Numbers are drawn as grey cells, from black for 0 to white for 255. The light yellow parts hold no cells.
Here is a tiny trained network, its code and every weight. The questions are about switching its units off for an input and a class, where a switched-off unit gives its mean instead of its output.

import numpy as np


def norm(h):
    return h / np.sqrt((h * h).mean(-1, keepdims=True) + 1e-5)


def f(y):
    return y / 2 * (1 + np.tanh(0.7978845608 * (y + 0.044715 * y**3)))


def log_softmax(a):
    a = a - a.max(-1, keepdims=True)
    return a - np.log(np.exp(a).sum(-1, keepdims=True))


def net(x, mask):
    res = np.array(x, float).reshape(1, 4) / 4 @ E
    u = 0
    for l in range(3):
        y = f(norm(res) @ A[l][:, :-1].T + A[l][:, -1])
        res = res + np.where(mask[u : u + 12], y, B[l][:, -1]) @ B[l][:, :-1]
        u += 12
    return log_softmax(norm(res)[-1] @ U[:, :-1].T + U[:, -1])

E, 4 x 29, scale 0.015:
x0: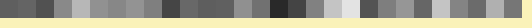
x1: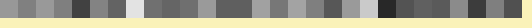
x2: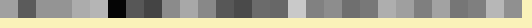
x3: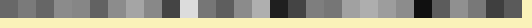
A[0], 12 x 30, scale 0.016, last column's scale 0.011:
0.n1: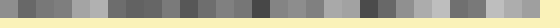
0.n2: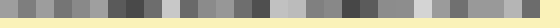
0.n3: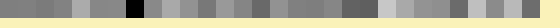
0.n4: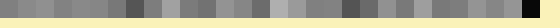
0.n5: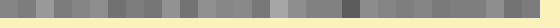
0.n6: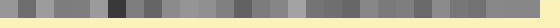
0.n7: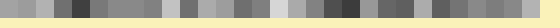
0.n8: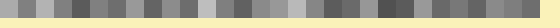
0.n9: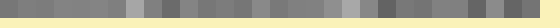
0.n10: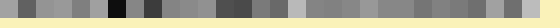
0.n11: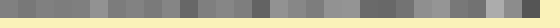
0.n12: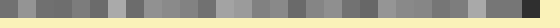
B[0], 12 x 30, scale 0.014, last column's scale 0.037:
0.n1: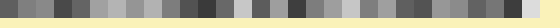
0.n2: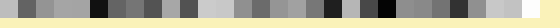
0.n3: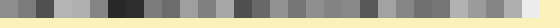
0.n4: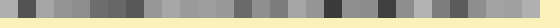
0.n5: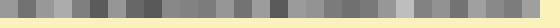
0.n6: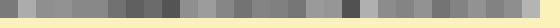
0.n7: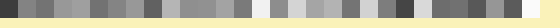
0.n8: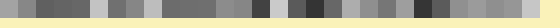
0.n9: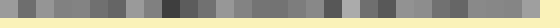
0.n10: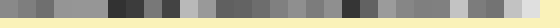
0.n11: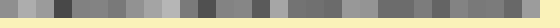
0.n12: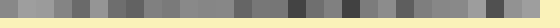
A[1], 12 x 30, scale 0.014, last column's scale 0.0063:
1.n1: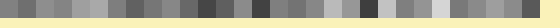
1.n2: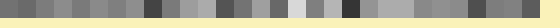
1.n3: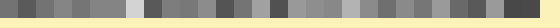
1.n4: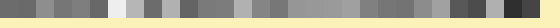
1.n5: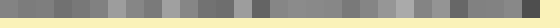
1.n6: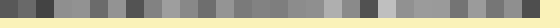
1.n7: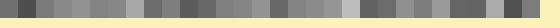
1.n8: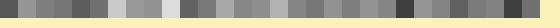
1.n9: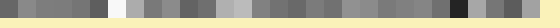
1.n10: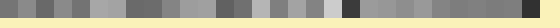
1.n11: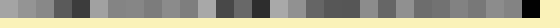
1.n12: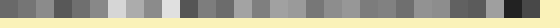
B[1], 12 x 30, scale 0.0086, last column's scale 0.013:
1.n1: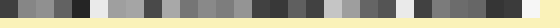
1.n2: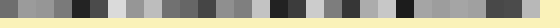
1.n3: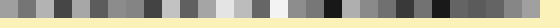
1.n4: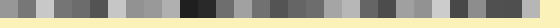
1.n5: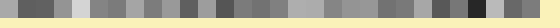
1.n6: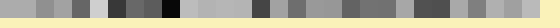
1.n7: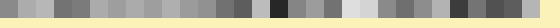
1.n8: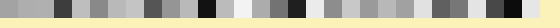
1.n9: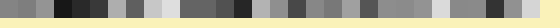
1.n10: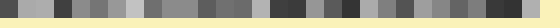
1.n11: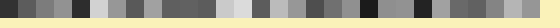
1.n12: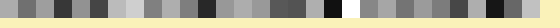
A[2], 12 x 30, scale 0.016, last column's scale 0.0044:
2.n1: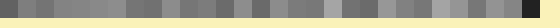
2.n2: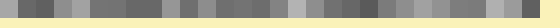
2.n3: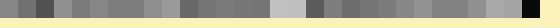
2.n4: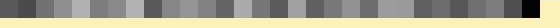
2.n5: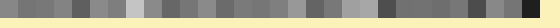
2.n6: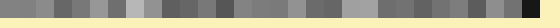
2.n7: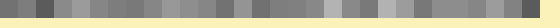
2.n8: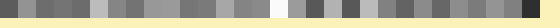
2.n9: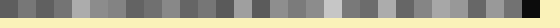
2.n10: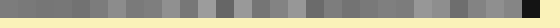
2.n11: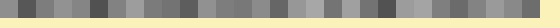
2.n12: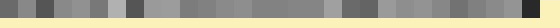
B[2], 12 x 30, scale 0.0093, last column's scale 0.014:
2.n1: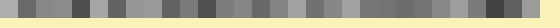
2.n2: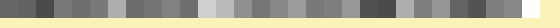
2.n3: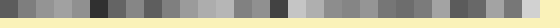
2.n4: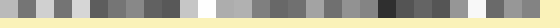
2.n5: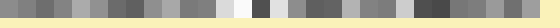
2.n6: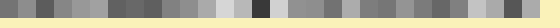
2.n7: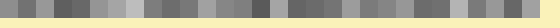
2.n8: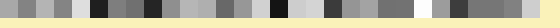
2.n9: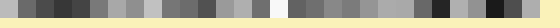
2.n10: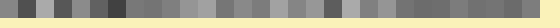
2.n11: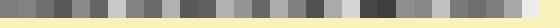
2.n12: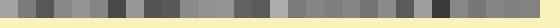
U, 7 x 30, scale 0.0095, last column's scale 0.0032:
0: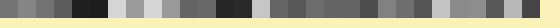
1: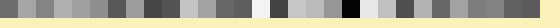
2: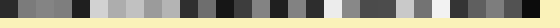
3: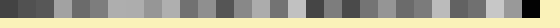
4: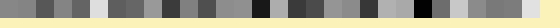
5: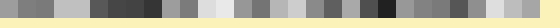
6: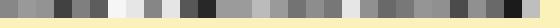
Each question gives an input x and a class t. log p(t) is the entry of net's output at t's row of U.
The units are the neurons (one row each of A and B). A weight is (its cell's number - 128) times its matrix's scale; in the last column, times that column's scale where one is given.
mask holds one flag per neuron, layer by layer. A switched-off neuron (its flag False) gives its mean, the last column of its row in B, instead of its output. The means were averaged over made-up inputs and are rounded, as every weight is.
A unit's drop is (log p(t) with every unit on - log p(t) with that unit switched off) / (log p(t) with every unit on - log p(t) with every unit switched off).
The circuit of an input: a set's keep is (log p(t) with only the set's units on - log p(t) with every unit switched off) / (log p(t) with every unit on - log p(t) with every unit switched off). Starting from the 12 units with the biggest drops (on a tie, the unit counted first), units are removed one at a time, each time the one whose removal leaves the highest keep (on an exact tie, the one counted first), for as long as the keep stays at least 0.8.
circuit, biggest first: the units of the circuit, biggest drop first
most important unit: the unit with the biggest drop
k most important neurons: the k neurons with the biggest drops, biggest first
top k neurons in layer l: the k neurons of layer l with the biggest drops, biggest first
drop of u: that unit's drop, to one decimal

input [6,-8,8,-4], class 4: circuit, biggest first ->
0.n1
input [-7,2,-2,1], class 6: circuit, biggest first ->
0.n10, 0.n3
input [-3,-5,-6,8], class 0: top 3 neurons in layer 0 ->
0.n3, 0.n7, 0.n10
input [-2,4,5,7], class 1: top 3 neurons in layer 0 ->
0.n2, 0.n1, 0.n10
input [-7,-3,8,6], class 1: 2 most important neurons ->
0.n10, 0.n6
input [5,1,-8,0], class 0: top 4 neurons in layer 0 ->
0.n7, 0.n3, 0.n1, 0.n10
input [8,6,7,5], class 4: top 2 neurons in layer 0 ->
0.n7, 0.n2
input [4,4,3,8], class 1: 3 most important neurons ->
0.n2, 0.n1, 0.n8
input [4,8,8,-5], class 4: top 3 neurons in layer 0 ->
0.n7, 0.n1, 0.n10
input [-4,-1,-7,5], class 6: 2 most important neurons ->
0.n3, 0.n10
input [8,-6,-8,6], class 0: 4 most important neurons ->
0.n3, 0.n10, 0.n7, 1.n9
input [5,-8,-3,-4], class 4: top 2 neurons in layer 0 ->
0.n1, 0.n3
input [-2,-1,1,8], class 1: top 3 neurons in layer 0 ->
0.n2, 0.n1, 0.n8
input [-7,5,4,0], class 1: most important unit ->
0.n7
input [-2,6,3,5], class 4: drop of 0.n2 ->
0.3
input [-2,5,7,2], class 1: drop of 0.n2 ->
0.2
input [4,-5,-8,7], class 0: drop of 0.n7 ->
0.5
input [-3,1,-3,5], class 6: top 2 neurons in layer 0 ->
0.n3, 0.n10
